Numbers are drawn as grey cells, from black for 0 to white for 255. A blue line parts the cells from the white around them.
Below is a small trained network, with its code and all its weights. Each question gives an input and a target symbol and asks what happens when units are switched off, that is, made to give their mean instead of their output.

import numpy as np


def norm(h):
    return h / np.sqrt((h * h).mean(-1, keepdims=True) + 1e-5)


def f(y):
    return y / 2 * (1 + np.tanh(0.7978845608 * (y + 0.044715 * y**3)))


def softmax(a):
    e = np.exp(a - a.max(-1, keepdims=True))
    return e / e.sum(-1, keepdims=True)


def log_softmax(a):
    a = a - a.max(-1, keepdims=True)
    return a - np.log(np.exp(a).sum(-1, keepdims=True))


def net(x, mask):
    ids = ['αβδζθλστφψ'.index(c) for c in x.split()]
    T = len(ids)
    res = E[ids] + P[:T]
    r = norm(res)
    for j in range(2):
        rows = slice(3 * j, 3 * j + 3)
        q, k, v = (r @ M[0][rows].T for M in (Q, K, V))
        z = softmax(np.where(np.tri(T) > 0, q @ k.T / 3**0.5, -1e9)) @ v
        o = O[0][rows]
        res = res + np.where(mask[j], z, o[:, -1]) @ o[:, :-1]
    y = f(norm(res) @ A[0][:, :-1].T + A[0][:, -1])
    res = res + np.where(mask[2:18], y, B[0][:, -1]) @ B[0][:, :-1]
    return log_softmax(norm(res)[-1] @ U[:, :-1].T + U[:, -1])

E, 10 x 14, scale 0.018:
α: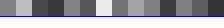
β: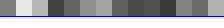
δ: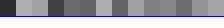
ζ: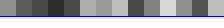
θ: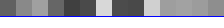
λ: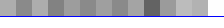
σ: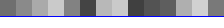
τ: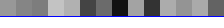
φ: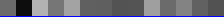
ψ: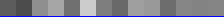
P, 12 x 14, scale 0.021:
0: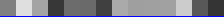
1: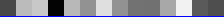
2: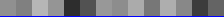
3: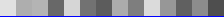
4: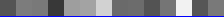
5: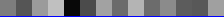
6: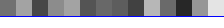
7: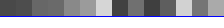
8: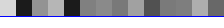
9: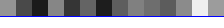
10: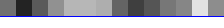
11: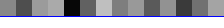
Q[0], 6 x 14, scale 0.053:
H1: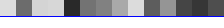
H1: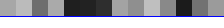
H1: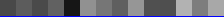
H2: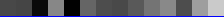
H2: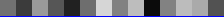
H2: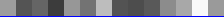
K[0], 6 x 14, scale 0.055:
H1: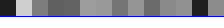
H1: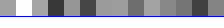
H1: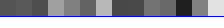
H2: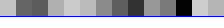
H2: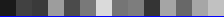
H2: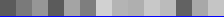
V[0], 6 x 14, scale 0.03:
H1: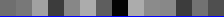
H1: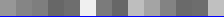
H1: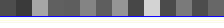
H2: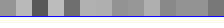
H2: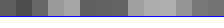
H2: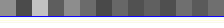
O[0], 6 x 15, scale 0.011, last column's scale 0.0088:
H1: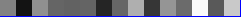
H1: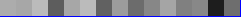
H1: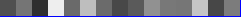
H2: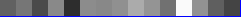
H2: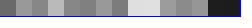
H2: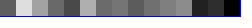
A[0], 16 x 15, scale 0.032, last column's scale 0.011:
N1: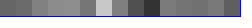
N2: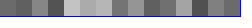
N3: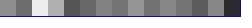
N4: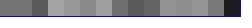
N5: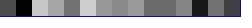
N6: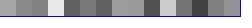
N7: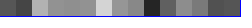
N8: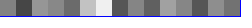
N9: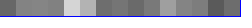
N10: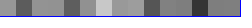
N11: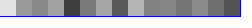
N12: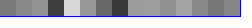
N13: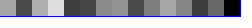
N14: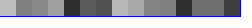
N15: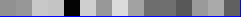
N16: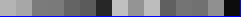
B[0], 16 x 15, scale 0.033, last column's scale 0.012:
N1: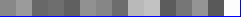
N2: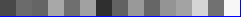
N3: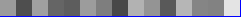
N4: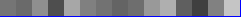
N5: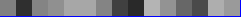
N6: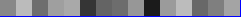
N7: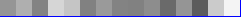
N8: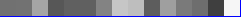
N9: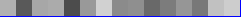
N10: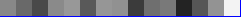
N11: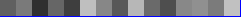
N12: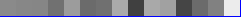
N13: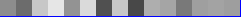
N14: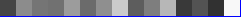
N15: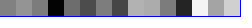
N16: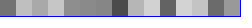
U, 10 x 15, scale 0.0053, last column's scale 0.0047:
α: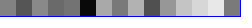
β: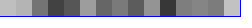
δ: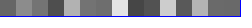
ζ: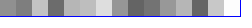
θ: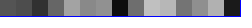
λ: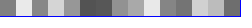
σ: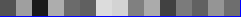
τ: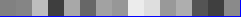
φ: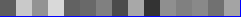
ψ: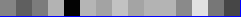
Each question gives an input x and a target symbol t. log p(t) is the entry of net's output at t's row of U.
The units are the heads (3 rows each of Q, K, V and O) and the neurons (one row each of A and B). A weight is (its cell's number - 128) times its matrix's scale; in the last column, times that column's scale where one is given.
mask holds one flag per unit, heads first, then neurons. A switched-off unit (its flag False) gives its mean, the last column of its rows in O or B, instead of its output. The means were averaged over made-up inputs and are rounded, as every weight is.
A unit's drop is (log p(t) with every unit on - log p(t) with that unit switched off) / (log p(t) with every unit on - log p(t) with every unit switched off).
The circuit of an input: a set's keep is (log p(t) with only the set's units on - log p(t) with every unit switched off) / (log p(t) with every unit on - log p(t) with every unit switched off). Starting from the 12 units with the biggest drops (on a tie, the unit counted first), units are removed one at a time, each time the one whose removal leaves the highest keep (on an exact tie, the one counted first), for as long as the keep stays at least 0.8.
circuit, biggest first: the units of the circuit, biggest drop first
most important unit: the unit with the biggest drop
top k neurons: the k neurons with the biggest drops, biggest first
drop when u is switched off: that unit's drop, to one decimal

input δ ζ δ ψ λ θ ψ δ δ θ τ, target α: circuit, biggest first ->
[H1]
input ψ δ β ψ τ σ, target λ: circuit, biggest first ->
[N13; N7; N15]
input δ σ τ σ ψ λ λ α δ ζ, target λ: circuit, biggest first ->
[H1; N16; N2]
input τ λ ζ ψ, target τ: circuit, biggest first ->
[H1; H2; N3; N14]
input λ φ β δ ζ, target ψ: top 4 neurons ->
[N2; N9; N1; N14]
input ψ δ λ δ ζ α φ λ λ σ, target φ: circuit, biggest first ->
[H2; N6]
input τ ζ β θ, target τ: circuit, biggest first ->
[H1; H2; N14; N3]
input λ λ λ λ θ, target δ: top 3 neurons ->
[N2; N10; N12]
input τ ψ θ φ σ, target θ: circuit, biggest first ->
[H1; N4]
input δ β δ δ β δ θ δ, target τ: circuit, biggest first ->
[N8; N1]
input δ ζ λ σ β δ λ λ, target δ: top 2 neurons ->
[N2; N10]
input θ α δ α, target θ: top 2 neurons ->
[N4; N8]
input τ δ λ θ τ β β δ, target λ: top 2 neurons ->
[N7; N12]
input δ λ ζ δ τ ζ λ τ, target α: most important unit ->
H1
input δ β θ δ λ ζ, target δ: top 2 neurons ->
[N14; N13]
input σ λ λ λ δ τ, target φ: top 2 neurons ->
[N6; N11]
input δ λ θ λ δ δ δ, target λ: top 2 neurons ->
[N16; N2]
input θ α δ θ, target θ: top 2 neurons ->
[N4; N8]
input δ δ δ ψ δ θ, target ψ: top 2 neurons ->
[N13; N11]
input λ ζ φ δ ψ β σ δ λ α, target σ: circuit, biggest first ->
[H1]
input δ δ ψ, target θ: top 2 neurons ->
[N5; N15]
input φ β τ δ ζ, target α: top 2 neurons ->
[N14; N2]
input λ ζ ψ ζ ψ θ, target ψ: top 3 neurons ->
[N13; N11; N8]
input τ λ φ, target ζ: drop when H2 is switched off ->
0.3
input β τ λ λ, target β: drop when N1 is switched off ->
0.1
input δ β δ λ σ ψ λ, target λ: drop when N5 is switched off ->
0.0
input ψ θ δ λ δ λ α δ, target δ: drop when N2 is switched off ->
0.5
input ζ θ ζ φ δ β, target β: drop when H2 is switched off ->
0.4
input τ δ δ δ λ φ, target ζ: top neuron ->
[N5]
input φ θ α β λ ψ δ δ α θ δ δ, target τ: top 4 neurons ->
[N14; N3; N10; N2]
